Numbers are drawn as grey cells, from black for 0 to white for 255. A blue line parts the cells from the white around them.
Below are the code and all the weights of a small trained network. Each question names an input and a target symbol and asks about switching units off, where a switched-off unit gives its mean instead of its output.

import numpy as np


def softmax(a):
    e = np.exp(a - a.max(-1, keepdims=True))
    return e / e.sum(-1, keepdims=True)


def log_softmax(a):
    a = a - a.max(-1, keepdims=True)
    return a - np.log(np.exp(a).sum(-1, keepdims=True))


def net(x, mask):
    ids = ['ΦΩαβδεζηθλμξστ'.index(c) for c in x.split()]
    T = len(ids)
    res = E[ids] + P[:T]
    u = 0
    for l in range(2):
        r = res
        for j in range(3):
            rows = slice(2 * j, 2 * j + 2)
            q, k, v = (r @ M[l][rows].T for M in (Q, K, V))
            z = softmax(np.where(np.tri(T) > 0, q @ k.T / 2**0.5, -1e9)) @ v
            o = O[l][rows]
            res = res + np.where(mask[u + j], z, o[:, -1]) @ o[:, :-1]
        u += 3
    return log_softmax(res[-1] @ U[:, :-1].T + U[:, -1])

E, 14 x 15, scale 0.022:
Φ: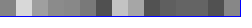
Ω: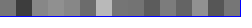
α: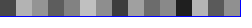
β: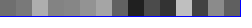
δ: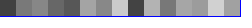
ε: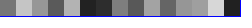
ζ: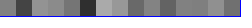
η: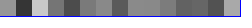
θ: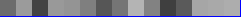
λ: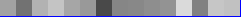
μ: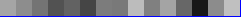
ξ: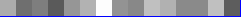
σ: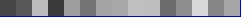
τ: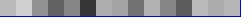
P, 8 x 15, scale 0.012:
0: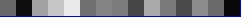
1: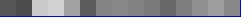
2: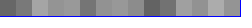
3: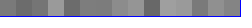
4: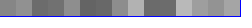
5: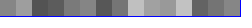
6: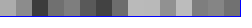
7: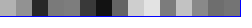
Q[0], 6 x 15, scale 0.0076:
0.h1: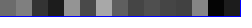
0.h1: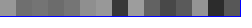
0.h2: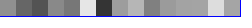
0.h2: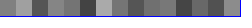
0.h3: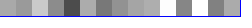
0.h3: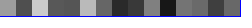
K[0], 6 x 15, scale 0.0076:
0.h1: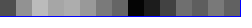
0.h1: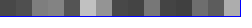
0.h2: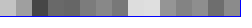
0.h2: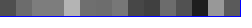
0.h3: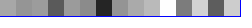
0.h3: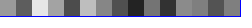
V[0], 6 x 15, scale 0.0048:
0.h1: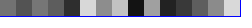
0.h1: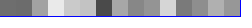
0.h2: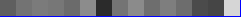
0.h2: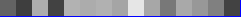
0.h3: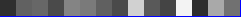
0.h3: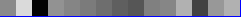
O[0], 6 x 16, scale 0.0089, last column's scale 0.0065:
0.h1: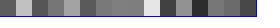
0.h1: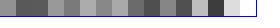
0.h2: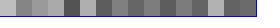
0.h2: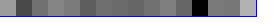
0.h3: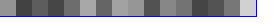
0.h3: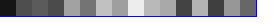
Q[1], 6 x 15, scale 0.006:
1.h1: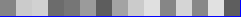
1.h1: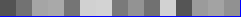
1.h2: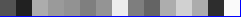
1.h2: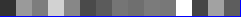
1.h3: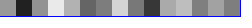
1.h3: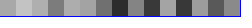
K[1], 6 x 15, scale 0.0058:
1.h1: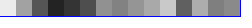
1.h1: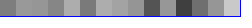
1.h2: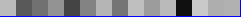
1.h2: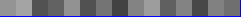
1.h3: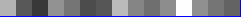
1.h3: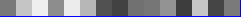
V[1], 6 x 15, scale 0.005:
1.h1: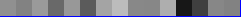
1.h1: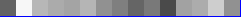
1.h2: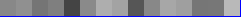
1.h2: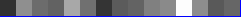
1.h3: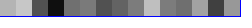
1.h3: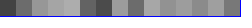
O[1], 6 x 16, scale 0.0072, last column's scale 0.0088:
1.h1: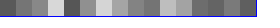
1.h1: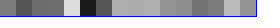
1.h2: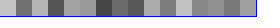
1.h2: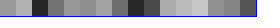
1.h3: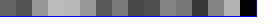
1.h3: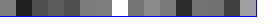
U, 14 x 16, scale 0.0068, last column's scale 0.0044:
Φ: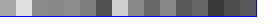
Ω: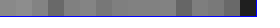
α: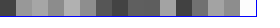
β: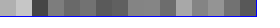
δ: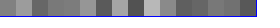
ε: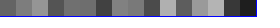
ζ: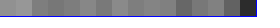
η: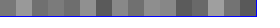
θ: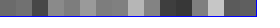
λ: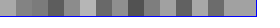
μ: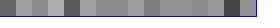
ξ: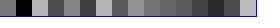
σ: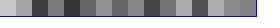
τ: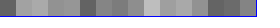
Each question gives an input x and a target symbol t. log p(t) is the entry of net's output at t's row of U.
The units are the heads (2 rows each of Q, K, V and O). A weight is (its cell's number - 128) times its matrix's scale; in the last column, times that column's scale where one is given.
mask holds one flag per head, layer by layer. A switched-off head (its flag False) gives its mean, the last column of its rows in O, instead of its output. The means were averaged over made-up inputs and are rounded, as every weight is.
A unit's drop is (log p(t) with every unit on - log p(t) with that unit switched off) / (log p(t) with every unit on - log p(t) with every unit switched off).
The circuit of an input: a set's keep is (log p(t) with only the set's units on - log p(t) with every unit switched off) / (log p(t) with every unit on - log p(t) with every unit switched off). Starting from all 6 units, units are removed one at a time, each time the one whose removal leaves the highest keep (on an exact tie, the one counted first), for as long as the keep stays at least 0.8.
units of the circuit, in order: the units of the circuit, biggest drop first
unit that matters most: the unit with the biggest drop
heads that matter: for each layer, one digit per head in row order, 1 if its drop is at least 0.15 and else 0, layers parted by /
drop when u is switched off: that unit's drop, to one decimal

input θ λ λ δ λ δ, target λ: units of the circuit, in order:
0.h1
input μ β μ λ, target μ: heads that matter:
000 / 100
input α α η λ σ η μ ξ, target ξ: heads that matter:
011 / 000
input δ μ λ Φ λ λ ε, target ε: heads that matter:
100 / 000
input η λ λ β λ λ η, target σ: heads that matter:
001 / 000
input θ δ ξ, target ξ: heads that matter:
010 / 000
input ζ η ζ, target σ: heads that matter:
001 / 000
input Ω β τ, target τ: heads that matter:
001 / 100
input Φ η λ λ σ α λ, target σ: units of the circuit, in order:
0.h2, 0.h3
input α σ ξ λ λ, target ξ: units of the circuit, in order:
0.h2, 1.h2
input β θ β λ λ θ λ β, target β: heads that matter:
100 / 110
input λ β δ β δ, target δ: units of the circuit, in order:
0.h1, 1.h3
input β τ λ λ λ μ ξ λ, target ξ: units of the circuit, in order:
0.h2, 0.h3
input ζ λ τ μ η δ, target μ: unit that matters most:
1.h1
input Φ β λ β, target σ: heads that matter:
101 / 010
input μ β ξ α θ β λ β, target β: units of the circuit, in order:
0.h1, 1.h2
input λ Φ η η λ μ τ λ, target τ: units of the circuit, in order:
0.h3, 0.h2
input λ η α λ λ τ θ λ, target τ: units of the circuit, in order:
0.h3, 1.h1
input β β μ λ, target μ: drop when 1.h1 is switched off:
0.7
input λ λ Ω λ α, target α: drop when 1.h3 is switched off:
0.9
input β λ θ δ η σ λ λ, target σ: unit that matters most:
0.h2
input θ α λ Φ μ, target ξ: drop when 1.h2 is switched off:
0.3
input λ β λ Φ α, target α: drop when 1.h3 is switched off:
1.1
